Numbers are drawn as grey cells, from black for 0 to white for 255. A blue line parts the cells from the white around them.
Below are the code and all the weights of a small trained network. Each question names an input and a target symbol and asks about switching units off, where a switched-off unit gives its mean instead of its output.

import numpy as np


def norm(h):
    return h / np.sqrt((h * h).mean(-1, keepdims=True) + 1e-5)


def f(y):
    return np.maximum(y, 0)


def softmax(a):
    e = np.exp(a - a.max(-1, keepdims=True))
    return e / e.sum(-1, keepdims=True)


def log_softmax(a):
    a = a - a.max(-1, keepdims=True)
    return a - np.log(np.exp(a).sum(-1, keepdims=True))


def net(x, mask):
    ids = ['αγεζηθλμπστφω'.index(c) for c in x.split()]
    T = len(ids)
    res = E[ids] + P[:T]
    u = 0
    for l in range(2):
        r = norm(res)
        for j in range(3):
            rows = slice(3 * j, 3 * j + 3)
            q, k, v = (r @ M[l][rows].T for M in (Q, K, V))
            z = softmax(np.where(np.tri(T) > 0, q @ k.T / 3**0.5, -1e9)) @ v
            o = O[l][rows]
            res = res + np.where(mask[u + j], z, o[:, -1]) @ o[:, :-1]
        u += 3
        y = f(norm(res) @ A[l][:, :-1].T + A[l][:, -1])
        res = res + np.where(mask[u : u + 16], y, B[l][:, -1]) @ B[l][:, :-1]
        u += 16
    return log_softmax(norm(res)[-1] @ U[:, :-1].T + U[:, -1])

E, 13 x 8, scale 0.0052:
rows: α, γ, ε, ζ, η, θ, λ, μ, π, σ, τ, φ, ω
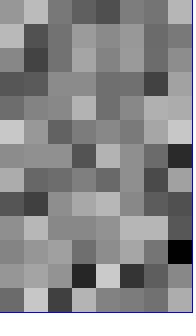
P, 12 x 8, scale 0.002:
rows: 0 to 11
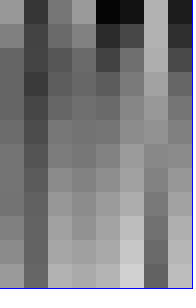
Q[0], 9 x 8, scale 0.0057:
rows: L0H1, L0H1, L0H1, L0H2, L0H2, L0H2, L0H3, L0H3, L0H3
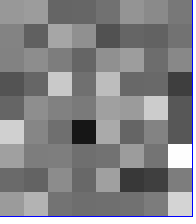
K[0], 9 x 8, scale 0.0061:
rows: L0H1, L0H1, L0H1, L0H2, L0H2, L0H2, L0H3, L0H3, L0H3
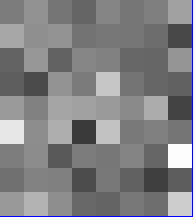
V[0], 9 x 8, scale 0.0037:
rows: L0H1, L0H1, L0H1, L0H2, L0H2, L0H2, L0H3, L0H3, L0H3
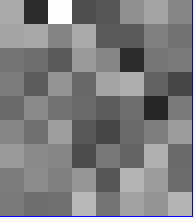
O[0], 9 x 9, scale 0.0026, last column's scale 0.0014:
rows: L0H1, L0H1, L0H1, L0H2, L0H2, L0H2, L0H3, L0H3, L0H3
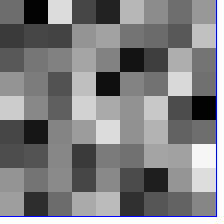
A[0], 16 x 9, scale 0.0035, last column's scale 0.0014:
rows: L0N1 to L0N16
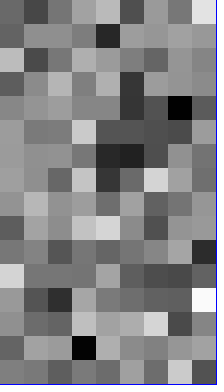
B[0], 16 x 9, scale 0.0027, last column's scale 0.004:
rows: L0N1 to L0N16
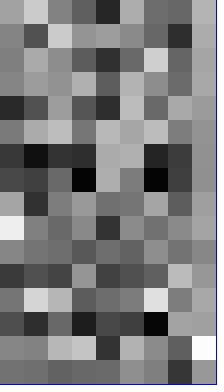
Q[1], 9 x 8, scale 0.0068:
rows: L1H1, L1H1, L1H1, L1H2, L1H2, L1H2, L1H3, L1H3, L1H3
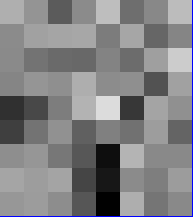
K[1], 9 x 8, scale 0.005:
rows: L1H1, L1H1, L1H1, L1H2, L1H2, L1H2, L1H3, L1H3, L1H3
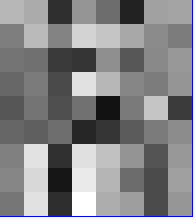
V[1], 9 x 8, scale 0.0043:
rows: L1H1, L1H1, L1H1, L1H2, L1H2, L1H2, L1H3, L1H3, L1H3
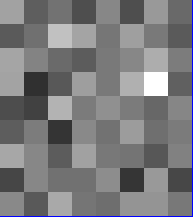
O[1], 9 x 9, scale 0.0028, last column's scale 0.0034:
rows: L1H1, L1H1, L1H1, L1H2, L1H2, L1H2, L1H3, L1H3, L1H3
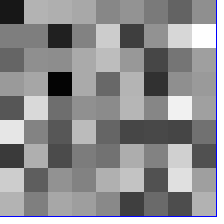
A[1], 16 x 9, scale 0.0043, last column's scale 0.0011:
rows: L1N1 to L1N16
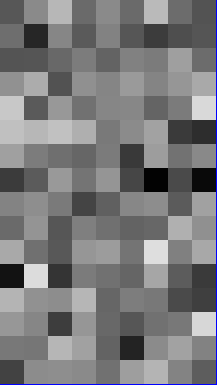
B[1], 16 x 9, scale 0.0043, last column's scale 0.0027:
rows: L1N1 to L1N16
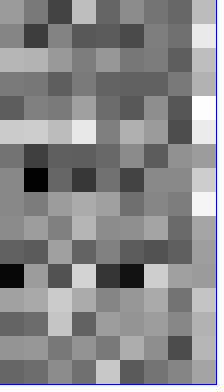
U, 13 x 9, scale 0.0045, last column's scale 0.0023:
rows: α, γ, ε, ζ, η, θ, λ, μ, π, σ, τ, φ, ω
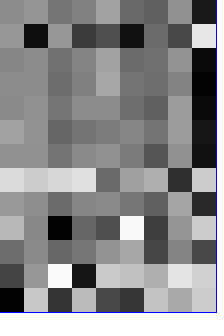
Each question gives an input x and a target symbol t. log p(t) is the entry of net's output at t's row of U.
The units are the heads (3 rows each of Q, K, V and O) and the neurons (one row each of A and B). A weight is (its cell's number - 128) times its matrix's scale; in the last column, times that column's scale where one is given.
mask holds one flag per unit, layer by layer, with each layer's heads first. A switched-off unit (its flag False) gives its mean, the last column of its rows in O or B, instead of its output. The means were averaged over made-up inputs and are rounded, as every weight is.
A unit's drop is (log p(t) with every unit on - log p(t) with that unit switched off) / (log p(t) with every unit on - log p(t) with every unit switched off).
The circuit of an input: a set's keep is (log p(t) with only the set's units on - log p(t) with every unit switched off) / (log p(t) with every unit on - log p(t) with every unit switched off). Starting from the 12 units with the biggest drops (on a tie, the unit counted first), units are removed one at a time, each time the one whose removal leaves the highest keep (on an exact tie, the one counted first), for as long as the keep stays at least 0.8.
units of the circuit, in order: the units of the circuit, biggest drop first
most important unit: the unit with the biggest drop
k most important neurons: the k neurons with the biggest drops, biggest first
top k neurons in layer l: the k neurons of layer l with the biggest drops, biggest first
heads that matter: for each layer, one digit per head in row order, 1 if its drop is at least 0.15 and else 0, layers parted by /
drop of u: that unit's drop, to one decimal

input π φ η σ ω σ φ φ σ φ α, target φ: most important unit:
L1H3
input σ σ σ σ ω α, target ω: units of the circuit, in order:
L1H3, L1N12
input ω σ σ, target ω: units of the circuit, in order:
L0H1, L1N12
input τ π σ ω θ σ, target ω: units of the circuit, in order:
L1H3, L1N12
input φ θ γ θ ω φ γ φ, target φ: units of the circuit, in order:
L1H3, L0N15, L0H3
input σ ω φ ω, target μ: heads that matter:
110 / 110
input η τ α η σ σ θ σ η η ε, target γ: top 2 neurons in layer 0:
L0N15, L0N4
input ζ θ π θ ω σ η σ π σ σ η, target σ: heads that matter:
000 / 001
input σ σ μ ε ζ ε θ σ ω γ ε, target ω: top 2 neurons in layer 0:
L0N10, L0N3
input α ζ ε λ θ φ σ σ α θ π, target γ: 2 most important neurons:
L0N14, L0N15
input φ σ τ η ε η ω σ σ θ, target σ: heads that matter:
100 / 111
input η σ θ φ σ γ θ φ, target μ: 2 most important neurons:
L0N15, L0N4
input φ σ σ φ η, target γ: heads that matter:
001 / 001
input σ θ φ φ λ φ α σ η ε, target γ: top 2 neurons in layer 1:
L1N6, L1N13
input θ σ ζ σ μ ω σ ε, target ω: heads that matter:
000 / 001
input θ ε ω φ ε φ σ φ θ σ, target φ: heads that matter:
100 / 011
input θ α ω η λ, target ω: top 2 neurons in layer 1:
L1N12, L1N6
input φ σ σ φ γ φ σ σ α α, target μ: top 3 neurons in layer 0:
L0N14, L0N15, L0N8
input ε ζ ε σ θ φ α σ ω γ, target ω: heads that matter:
000 / 001
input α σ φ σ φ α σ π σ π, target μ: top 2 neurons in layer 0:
L0N10, L0N13
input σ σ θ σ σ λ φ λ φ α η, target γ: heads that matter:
101 / 001
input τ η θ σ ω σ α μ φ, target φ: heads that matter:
000 / 011
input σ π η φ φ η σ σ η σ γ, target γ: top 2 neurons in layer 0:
L0N15, L0N12
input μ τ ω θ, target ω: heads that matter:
100 / 101
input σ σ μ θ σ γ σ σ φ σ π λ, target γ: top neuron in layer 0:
L0N12
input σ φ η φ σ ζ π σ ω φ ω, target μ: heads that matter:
111 / 110
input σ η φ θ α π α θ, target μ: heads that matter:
000 / 101
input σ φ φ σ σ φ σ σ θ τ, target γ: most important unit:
L0N5
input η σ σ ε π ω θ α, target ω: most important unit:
L0N10
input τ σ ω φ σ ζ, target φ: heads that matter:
110 / 011
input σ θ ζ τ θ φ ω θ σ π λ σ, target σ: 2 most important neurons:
L0N14, L1N6
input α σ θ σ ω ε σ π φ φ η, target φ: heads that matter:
000 / 011
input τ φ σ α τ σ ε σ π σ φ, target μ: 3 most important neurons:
L0N15, L0N14, L0N4
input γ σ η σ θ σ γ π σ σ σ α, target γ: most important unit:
L0N7
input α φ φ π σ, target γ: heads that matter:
000 / 000
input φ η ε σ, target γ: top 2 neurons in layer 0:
L0N14, L0N1
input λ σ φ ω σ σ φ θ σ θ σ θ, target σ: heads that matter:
000 / 101
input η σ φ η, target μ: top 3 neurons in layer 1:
L1N15, L1N3, L1N8
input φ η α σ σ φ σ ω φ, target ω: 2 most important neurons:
L0N10, L1N12
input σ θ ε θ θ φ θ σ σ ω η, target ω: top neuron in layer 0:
L0N10
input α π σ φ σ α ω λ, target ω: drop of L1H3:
0.9
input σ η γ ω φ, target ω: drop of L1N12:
0.3
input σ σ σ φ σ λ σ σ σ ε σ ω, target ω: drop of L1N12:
0.5
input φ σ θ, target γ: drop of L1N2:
0.0
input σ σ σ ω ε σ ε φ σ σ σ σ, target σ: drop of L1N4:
0.1
